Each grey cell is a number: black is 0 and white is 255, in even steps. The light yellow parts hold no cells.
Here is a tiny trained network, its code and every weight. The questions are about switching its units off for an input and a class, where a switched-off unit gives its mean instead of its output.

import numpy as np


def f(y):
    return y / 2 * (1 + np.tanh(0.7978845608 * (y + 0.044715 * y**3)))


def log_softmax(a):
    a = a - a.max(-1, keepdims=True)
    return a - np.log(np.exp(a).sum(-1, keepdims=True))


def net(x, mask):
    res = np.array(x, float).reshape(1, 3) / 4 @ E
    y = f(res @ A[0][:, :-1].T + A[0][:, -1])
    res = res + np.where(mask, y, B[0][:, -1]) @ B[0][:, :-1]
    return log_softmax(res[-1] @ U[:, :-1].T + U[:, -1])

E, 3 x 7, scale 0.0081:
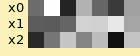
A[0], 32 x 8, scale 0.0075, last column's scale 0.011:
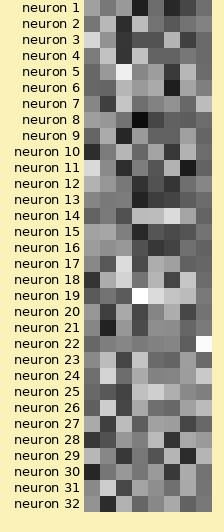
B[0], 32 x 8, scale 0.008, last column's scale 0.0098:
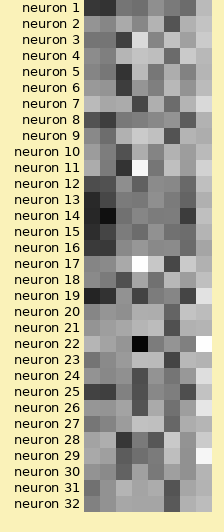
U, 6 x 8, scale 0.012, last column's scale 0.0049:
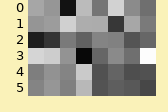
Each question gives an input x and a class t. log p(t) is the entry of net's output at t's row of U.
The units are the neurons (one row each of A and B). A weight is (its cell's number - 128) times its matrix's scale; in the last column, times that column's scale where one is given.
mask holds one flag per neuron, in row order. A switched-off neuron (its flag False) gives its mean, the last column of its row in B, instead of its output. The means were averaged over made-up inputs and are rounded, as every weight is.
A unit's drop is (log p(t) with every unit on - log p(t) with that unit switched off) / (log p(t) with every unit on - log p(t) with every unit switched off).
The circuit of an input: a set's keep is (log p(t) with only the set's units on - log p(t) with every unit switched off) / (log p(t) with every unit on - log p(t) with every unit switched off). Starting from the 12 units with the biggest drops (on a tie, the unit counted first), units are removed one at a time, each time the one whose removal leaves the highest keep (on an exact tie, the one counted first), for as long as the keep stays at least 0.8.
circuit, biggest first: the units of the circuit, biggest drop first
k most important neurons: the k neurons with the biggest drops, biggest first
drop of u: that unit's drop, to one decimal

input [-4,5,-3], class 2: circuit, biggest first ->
(neuron 14; neuron 19)
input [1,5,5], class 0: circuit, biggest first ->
(neuron 28)
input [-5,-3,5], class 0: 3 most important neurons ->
(neuron 28; neuron 5; neuron 6)
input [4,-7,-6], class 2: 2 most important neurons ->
(neuron 15; neuron 12)
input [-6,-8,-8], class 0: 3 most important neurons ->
(neuron 11; neuron 3; neuron 29)
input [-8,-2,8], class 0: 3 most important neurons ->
(neuron 28; neuron 5; neuron 6)
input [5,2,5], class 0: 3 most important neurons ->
(neuron 28; neuron 18; neuron 6)
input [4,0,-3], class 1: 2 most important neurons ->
(neuron 28; neuron 4)
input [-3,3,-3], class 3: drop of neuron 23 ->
0.1
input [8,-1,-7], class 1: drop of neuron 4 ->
0.3
